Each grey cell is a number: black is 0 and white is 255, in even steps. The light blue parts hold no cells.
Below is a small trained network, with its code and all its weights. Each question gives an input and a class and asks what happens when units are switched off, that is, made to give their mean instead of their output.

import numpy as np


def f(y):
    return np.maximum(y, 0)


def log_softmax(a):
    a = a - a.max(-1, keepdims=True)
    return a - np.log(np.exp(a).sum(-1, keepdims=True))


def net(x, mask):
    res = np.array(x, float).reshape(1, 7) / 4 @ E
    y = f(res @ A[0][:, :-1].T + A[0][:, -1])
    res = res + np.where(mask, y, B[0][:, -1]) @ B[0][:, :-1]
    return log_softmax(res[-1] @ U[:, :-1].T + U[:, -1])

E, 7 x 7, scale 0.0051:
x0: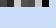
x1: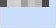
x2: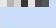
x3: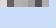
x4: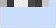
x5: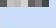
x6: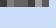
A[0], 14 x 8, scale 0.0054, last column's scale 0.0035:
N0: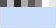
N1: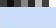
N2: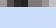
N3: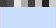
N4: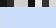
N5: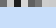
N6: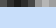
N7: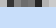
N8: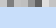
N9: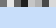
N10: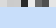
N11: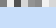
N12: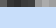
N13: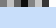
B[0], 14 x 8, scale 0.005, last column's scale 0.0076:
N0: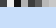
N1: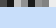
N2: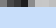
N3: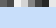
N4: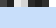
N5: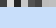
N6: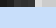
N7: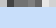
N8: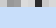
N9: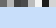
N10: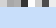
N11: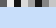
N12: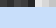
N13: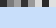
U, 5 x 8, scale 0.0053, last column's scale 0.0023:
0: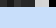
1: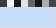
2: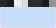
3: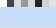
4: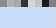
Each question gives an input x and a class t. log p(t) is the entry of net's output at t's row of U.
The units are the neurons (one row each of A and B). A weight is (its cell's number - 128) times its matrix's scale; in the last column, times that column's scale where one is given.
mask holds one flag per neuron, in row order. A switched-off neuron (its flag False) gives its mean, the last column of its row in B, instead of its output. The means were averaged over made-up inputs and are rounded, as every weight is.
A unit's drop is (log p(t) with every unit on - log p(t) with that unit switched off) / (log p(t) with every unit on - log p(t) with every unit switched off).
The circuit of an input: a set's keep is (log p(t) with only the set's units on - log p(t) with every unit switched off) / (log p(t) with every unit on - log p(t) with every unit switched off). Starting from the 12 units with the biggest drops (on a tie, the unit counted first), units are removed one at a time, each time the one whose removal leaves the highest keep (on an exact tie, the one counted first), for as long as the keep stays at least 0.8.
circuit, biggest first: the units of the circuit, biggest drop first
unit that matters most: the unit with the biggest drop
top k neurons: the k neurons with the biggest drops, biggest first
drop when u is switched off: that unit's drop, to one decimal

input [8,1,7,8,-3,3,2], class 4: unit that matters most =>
N10
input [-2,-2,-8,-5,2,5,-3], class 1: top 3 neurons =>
[N0 N5 N11]
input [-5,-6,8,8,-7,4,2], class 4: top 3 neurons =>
[N10 N9 N4]
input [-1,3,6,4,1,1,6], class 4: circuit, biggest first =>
[N10 N4]
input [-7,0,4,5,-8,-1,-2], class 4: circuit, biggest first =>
[N10 N9]
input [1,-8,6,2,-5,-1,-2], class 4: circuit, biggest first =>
[N10 N9]
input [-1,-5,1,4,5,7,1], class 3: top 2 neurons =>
[N8 N7]
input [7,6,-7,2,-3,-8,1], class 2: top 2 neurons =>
[N4 N3]
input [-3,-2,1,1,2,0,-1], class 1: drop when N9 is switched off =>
-0.1
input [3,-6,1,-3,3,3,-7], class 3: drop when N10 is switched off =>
-0.1
